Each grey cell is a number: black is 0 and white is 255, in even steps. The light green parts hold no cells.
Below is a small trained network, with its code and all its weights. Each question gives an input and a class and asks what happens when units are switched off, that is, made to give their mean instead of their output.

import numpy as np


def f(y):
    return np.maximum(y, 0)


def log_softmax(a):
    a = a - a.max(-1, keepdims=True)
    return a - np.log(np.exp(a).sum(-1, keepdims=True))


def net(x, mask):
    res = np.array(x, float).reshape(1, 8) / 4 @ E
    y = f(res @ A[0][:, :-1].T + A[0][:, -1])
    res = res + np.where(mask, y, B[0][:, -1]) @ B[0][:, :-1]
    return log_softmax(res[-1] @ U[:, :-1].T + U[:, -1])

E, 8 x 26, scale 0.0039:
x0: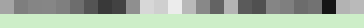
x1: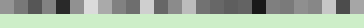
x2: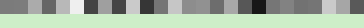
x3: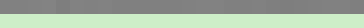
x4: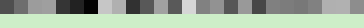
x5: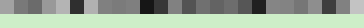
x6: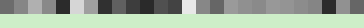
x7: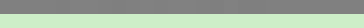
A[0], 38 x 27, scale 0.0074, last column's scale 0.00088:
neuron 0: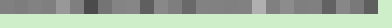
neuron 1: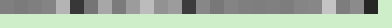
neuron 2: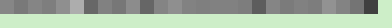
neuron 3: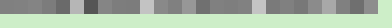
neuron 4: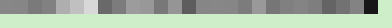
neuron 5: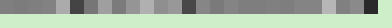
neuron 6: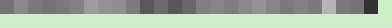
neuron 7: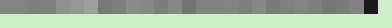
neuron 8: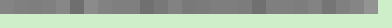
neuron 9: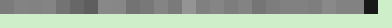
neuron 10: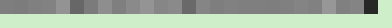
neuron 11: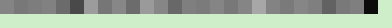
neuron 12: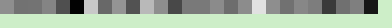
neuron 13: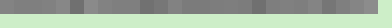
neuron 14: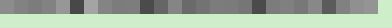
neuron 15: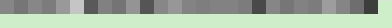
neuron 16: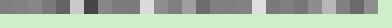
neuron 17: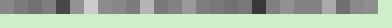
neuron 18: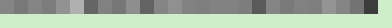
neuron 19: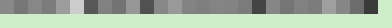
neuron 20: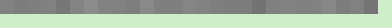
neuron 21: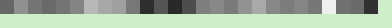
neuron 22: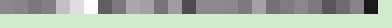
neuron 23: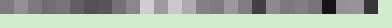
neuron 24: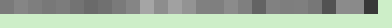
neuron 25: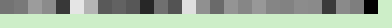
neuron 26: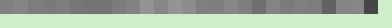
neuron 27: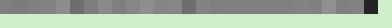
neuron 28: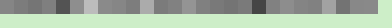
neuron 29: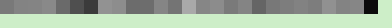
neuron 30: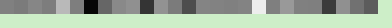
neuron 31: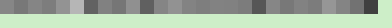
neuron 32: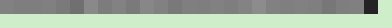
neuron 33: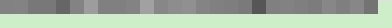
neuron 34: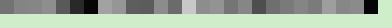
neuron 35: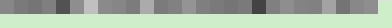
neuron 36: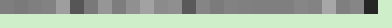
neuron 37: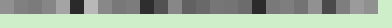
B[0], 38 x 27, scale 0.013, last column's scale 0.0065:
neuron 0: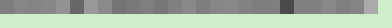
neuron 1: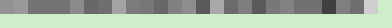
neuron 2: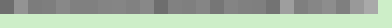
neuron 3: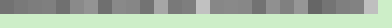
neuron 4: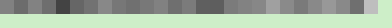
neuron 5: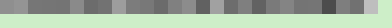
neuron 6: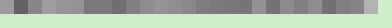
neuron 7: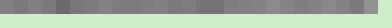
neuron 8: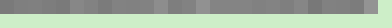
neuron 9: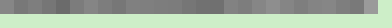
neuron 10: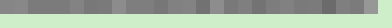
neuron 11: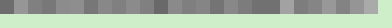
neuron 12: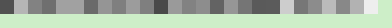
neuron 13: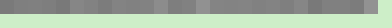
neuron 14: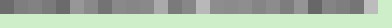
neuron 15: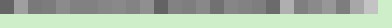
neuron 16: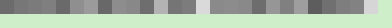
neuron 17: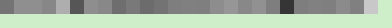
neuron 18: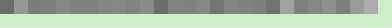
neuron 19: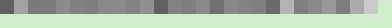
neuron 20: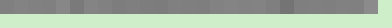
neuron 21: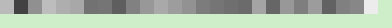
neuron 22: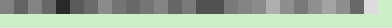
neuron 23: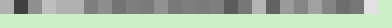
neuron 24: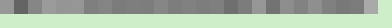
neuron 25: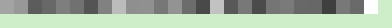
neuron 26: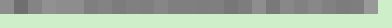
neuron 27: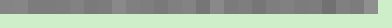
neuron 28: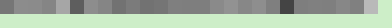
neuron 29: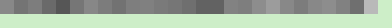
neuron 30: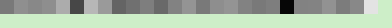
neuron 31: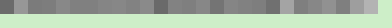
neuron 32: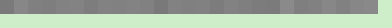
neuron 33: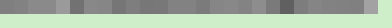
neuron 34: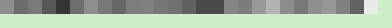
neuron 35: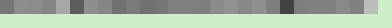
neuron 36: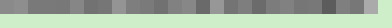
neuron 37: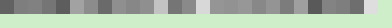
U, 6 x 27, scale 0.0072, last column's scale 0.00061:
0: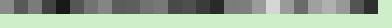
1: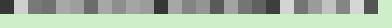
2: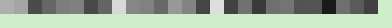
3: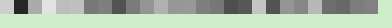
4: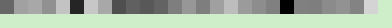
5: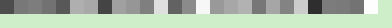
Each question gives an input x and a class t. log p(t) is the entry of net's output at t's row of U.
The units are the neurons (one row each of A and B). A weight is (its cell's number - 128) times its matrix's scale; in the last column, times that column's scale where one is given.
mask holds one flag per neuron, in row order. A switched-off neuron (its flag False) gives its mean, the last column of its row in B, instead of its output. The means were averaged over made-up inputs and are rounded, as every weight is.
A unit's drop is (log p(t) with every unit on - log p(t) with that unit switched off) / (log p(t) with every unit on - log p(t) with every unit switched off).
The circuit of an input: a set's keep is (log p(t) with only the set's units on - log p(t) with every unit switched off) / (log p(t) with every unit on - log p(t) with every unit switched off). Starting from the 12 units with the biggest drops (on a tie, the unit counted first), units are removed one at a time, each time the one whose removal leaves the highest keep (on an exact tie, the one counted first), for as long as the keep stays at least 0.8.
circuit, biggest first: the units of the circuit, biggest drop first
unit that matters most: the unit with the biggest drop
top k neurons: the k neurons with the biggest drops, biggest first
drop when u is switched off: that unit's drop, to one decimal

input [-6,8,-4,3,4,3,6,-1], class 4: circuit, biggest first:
neuron 17
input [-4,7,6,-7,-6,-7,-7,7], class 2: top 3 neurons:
neuron 1; neuron 5; neuron 30
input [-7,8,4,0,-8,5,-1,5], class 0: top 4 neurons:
neuron 22; neuron 4; neuron 30; neuron 23
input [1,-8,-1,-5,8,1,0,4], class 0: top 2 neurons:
neuron 34; neuron 29
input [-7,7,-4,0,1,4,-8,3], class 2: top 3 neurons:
neuron 1; neuron 5; neuron 23
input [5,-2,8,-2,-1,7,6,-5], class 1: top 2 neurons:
neuron 19; neuron 15
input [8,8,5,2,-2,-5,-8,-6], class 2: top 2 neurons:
neuron 1; neuron 5
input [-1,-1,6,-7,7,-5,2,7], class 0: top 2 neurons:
neuron 34; neuron 12
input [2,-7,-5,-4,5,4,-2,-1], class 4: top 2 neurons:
neuron 30; neuron 22
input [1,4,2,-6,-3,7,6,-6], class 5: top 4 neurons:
neuron 37; neuron 14; neuron 1; neuron 5
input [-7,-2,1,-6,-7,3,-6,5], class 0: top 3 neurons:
neuron 22; neuron 4; neuron 25
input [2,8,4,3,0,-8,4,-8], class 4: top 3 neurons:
neuron 17; neuron 35; neuron 28
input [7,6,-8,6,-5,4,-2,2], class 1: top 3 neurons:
neuron 12; neuron 21; neuron 11
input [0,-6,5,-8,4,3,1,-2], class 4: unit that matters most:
neuron 30
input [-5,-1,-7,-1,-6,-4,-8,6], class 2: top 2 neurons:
neuron 1; neuron 5
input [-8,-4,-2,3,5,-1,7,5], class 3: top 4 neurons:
neuron 21; neuron 6; neuron 1; neuron 5
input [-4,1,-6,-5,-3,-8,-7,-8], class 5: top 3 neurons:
neuron 16; neuron 25; neuron 3
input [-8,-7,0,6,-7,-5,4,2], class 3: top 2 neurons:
neuron 21; neuron 34
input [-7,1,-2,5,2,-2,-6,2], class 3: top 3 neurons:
neuron 21; neuron 25; neuron 6
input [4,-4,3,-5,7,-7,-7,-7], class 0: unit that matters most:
neuron 34
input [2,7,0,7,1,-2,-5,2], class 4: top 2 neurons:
neuron 25; neuron 17
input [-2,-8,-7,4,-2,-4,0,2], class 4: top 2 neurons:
neuron 30; neuron 0
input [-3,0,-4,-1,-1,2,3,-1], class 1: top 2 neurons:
neuron 12; neuron 23
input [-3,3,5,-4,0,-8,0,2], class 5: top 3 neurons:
neuron 16; neuron 12; neuron 3
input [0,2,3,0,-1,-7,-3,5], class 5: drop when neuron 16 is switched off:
0.2
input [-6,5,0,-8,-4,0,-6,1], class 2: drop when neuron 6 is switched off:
-0.1
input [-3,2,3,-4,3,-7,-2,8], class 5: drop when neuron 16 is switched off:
0.3
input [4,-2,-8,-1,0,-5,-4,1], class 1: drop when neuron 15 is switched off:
0.0
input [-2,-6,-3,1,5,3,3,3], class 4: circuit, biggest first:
neuron 30
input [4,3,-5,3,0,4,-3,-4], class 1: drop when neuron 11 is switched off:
0.1
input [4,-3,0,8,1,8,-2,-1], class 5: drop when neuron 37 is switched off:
0.4
